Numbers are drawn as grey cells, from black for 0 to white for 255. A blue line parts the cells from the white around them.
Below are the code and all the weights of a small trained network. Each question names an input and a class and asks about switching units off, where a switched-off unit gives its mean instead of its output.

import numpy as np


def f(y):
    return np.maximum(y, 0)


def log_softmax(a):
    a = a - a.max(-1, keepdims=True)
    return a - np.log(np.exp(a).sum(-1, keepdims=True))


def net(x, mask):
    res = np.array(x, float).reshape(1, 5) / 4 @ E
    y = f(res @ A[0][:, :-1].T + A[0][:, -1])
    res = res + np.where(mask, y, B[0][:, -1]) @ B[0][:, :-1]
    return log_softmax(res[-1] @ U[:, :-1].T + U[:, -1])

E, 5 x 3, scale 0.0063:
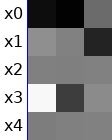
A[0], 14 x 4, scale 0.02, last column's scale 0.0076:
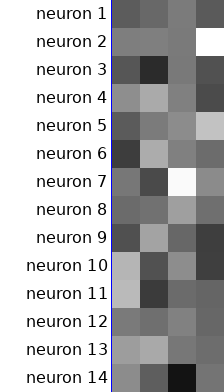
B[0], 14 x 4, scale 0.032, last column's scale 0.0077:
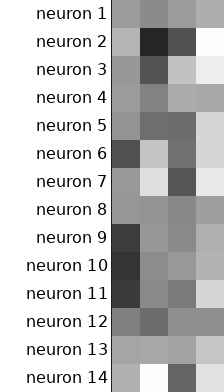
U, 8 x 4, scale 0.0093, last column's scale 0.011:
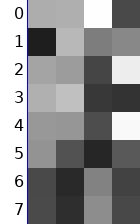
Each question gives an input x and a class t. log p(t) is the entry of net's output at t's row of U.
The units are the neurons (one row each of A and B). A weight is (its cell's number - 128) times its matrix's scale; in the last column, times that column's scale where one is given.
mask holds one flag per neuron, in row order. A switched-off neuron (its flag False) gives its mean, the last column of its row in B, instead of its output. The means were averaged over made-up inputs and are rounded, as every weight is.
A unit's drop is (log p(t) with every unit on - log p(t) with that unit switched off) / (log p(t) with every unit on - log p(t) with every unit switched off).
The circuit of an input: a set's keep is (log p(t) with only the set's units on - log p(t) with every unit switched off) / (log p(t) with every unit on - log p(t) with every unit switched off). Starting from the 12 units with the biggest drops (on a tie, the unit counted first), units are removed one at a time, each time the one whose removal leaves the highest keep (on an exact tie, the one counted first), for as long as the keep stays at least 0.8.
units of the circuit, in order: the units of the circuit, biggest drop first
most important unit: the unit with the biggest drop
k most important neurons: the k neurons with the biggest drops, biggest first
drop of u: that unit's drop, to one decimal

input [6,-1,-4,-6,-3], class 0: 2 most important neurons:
neuron 3; neuron 1
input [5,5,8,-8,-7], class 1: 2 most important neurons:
neuron 9; neuron 6
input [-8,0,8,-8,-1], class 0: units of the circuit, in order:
neuron 4
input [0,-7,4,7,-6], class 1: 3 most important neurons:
neuron 10; neuron 11; neuron 14
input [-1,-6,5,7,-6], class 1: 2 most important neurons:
neuron 10; neuron 11
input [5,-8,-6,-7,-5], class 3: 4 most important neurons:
neuron 7; neuron 5; neuron 11; neuron 10
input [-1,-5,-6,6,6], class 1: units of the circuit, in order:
neuron 10; neuron 11
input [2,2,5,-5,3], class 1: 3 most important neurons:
neuron 6; neuron 9; neuron 7
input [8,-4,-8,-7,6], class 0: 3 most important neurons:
neuron 3; neuron 1; neuron 11
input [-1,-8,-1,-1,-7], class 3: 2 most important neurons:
neuron 7; neuron 3
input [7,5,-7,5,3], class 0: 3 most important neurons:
neuron 3; neuron 14; neuron 7
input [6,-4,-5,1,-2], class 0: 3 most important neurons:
neuron 3; neuron 1; neuron 14
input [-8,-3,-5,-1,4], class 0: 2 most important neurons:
neuron 13; neuron 4
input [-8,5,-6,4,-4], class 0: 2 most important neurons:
neuron 13; neuron 4
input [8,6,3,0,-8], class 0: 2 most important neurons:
neuron 3; neuron 14
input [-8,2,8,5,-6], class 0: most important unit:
neuron 13
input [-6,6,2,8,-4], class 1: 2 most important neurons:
neuron 11; neuron 10
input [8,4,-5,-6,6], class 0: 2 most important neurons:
neuron 3; neuron 1
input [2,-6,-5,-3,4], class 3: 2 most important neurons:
neuron 7; neuron 6
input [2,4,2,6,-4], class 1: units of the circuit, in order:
neuron 11
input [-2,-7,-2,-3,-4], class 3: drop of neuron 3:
0.3
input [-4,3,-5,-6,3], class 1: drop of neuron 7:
0.2
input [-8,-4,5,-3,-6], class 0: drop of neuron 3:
0.0
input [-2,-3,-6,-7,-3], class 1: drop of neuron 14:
0.1
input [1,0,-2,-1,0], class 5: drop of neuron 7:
0.2
